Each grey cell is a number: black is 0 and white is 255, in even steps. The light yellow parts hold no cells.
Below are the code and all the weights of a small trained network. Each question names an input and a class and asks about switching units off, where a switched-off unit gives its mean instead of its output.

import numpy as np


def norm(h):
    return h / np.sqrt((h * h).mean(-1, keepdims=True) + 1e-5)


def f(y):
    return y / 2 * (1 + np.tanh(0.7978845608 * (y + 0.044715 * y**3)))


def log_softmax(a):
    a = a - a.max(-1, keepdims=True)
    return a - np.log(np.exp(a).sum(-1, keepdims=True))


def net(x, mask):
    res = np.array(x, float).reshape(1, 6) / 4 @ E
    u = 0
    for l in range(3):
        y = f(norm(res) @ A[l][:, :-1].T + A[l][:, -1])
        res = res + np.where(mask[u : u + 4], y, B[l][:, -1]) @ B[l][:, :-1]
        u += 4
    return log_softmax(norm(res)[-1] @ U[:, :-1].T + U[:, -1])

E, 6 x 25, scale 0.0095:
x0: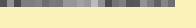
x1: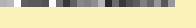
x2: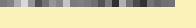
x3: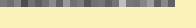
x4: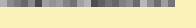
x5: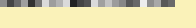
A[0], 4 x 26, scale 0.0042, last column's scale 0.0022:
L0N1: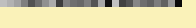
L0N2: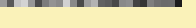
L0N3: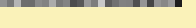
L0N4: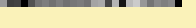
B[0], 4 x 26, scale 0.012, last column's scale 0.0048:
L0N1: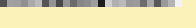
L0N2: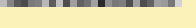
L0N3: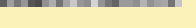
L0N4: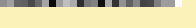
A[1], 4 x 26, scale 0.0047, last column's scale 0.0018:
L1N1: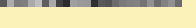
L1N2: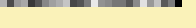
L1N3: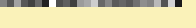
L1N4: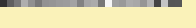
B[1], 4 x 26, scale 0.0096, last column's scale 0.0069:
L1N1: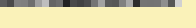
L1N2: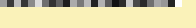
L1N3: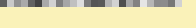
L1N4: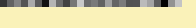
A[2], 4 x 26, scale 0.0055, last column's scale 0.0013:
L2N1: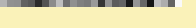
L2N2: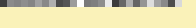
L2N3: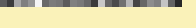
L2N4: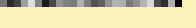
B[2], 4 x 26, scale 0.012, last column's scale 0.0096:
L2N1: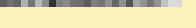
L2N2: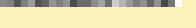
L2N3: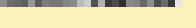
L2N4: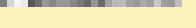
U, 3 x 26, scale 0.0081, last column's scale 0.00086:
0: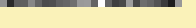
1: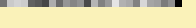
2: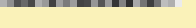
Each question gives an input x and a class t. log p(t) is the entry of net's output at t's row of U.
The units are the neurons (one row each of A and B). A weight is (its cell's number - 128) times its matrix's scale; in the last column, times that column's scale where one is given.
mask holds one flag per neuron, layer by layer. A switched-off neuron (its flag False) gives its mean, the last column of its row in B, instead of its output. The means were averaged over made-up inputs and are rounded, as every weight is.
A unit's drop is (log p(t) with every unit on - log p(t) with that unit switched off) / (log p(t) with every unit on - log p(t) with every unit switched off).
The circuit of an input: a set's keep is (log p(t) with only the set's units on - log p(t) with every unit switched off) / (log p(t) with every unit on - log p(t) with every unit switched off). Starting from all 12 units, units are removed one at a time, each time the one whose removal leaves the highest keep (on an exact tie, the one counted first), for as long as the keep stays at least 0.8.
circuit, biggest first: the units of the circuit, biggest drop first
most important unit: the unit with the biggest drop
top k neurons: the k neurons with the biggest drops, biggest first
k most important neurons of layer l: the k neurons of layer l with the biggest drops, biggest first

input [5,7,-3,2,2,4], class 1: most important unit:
L0N1
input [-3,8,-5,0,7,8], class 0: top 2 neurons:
[L1N2; L2N4]
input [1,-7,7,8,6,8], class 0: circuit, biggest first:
[L1N2; L0N4]
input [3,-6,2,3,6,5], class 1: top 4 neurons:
[L1N4; L2N4; L1N1; L0N3]
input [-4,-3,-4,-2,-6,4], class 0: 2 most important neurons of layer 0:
[L0N1; L0N2]
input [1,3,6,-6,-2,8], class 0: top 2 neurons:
[L1N2; L0N4]
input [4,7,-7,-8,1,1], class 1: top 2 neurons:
[L0N1; L1N3]
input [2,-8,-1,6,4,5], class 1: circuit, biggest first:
[L2N4; L1N4]
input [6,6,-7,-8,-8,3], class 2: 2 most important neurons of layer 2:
[L2N4; L2N1]
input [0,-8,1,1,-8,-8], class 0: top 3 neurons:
[L1N1; L2N3; L0N1]
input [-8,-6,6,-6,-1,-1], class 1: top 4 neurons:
[L0N4; L2N4; L1N4; L1N2]
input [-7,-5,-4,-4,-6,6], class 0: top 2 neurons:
[L0N1; L1N2]
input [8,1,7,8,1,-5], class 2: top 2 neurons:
[L0N2; L1N2]
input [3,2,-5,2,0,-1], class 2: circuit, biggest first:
[L0N4]
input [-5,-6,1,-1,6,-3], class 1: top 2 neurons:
[L2N4; L1N2]
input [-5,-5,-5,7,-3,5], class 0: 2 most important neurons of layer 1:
[L1N2; L1N3]
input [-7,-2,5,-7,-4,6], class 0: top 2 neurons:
[L1N2; L0N4]
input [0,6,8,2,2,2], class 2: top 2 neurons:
[L0N2; L2N1]
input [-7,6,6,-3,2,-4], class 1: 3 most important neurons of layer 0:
[L0N4; L0N1; L0N3]
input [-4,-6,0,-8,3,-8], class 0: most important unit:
L1N1
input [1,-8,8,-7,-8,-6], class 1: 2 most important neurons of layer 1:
[L1N2; L1N4]
